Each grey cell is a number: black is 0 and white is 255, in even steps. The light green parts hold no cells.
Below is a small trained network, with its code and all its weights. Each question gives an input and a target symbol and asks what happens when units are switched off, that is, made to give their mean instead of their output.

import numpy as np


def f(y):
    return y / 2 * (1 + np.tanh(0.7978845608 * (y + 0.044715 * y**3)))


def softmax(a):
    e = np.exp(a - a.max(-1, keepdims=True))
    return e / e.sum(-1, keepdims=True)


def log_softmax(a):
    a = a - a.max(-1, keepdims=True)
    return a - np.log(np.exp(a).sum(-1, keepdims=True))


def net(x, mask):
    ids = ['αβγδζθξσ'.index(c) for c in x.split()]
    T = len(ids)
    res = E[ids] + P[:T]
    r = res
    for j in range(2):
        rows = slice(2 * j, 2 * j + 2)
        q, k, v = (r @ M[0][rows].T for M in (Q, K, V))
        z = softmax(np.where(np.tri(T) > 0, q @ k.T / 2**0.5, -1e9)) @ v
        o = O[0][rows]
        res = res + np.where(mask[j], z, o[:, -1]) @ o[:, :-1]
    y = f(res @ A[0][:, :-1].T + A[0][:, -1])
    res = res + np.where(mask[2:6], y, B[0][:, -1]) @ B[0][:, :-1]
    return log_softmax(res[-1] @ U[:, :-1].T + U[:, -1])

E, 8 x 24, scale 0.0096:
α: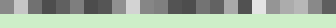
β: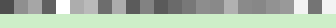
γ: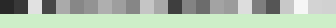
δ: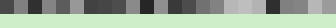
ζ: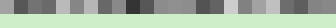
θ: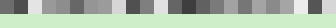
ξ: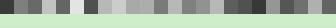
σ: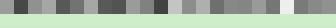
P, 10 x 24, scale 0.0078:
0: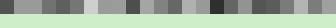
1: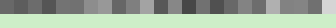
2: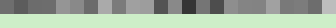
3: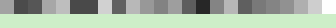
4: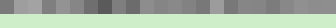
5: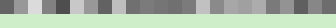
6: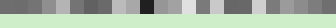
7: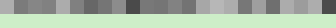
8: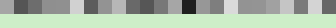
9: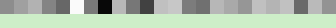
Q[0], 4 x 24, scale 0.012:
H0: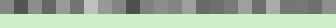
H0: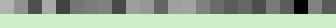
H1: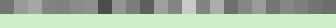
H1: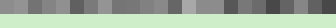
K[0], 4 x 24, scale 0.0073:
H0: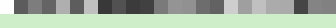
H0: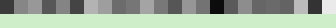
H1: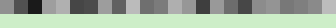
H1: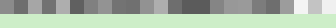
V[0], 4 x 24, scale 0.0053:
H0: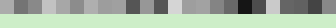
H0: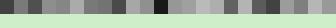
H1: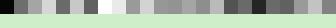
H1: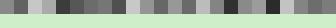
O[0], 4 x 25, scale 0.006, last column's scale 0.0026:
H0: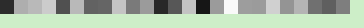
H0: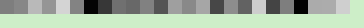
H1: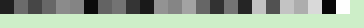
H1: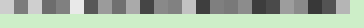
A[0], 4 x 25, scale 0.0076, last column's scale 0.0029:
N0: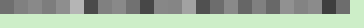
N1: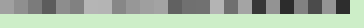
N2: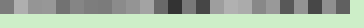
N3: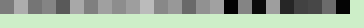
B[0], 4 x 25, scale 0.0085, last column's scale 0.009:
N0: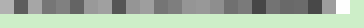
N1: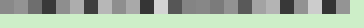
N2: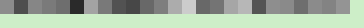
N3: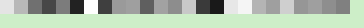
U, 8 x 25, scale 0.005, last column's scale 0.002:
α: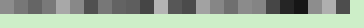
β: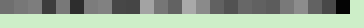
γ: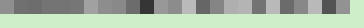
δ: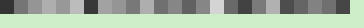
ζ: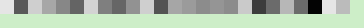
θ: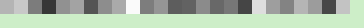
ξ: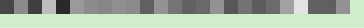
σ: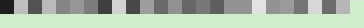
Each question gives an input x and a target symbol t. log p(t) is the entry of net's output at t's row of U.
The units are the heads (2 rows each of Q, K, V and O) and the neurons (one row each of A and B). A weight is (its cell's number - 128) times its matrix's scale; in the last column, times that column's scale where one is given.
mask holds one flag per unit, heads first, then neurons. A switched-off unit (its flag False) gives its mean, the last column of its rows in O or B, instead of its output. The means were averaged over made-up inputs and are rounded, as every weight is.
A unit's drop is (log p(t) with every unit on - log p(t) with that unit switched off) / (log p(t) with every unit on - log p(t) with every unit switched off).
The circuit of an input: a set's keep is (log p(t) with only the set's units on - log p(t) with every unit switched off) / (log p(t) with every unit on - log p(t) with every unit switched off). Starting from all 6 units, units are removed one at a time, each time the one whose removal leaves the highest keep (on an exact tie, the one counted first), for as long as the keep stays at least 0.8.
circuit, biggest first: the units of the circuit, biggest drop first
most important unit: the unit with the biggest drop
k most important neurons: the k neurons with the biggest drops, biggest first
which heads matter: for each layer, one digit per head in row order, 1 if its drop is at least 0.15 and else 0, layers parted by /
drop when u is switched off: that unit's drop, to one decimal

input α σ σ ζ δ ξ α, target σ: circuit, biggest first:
H1, N0, H0
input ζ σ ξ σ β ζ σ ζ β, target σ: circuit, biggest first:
N0, H1
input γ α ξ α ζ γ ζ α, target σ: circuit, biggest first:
H1, H0, N0
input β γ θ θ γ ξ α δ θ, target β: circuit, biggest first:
H1, N0
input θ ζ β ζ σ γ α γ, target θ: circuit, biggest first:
H0, N1, H1, N0
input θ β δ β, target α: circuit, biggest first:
H0
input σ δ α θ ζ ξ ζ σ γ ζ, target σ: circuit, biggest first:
H1, N0
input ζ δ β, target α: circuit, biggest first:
H0, H1, N1
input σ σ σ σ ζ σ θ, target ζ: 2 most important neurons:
N1, N2
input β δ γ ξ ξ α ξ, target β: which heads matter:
01
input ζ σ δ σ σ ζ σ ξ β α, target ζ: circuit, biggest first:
N0, H0, H1, N2
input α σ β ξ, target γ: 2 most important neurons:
N3, N0
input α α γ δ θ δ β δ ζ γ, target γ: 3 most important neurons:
N1, N2, N0
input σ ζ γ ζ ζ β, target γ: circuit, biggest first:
N1, N2, H0, H1
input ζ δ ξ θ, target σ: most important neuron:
N0
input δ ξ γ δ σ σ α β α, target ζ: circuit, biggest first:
H1, H0, N0, N2
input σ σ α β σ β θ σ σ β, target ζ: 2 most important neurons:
N2, N1
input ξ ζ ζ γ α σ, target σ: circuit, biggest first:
N0, H1
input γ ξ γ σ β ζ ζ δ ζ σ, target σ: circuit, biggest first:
H1, N0
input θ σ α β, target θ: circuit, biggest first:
N1, H0, H1
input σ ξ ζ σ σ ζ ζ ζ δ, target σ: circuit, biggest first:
H1, N0, H0
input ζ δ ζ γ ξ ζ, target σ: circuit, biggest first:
H1
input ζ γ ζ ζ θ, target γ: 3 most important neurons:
N1, N2, N0
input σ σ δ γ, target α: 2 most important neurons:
N0, N1
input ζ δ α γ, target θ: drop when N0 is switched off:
0.1
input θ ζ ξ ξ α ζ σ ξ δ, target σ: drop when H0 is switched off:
0.2
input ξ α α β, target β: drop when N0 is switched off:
0.4
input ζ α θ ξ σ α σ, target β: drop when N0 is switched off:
0.6
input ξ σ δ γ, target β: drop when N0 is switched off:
0.3
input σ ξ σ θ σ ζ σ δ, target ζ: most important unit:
H0
